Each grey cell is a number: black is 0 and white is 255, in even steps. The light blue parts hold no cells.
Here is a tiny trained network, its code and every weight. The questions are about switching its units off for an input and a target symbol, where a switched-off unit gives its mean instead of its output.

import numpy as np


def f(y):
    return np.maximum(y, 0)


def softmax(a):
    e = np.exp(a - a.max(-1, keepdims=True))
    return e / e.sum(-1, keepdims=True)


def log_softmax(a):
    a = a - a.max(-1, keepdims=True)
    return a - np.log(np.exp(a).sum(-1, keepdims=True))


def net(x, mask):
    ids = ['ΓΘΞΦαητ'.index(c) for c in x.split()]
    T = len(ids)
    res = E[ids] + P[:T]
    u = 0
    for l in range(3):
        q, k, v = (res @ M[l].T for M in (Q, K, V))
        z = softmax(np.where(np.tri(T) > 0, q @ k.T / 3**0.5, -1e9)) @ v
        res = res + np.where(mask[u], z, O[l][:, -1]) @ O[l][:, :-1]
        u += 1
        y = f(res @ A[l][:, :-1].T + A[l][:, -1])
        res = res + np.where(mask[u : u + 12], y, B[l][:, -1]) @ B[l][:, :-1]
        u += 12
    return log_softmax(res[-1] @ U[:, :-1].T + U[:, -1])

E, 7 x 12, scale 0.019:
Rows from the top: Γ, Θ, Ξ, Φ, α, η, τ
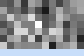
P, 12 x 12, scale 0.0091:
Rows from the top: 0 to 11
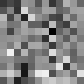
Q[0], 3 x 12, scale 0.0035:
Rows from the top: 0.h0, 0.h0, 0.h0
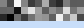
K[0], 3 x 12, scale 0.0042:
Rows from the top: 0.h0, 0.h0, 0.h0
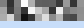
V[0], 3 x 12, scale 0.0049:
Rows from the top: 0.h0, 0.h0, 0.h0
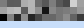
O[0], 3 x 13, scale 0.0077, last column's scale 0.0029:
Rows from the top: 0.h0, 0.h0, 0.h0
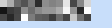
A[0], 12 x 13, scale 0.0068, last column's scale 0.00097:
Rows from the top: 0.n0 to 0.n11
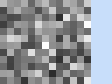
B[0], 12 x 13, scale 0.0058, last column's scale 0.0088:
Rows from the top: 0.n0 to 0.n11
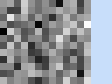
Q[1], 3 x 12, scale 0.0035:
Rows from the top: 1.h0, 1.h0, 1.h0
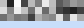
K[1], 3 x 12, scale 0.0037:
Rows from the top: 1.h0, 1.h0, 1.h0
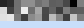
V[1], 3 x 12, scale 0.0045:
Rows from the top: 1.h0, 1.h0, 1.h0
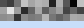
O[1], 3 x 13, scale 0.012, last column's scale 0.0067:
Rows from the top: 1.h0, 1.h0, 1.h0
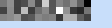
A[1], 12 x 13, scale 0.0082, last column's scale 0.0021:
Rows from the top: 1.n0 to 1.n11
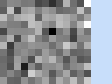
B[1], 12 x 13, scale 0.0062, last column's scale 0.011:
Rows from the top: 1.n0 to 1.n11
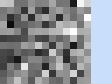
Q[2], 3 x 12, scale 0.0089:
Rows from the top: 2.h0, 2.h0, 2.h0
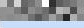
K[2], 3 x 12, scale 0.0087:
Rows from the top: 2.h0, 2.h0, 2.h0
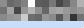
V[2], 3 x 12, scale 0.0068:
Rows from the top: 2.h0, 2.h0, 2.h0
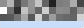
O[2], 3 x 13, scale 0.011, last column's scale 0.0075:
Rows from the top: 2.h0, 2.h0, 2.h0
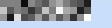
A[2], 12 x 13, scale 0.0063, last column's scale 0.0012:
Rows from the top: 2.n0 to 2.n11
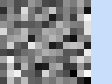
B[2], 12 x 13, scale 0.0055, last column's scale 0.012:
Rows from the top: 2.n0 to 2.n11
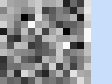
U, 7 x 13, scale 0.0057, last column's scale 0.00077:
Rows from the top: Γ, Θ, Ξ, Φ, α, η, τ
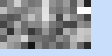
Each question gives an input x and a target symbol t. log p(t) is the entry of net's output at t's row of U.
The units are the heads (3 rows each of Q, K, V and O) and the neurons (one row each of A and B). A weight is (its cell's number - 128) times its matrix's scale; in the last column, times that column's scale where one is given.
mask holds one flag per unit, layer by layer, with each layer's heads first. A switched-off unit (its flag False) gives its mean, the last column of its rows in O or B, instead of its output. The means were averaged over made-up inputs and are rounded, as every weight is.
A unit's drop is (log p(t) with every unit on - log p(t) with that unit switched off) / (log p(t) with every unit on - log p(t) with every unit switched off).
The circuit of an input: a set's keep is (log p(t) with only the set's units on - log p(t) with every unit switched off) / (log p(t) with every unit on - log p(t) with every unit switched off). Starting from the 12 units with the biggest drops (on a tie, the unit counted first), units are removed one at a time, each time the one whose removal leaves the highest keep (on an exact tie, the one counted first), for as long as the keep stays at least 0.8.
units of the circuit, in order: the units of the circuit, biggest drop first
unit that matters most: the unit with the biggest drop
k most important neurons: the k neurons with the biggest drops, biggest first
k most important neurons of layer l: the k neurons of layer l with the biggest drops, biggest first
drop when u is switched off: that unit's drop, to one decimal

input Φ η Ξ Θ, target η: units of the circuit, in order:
[2.h0, 0.n7, 1.n2]
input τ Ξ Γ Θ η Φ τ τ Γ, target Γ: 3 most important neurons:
[1.n4, 2.n6, 0.n2]
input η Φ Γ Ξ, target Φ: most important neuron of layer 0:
[0.n11]
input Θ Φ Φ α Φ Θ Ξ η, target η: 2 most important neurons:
[2.n4, 2.n1]
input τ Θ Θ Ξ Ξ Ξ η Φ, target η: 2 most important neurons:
[0.n6, 1.n2]
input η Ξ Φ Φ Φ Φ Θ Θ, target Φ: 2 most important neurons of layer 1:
[1.n5, 1.n0]
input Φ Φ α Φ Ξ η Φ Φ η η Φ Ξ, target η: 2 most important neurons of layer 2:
[2.n1, 2.n5]
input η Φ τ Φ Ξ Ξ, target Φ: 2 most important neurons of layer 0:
[0.n8, 0.n0]
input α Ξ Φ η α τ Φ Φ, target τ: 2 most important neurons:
[0.n6, 1.n6]
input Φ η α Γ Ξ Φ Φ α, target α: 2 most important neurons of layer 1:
[1.n2, 1.n8]
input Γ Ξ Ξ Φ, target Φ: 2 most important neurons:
[1.n2, 1.n0]
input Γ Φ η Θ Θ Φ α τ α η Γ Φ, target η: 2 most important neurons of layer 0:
[0.n6, 0.n0]
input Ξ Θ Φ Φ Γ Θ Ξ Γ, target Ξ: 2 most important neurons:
[0.n3, 1.n10]
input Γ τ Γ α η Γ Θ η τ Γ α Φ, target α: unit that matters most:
1.n0
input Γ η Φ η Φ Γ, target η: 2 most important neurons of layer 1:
[1.n2, 1.n6]
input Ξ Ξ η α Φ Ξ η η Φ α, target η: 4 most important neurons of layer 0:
[0.n6, 0.n7, 0.n11, 0.n9]
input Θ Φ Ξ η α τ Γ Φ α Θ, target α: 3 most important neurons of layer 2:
[2.n0, 2.n1, 2.n5]
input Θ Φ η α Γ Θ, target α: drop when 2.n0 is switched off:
0.2
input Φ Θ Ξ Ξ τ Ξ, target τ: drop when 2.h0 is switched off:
1.0
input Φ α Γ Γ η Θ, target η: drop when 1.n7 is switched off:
0.1
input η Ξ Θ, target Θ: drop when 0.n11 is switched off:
0.0
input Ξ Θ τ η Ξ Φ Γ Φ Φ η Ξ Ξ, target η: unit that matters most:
0.n6
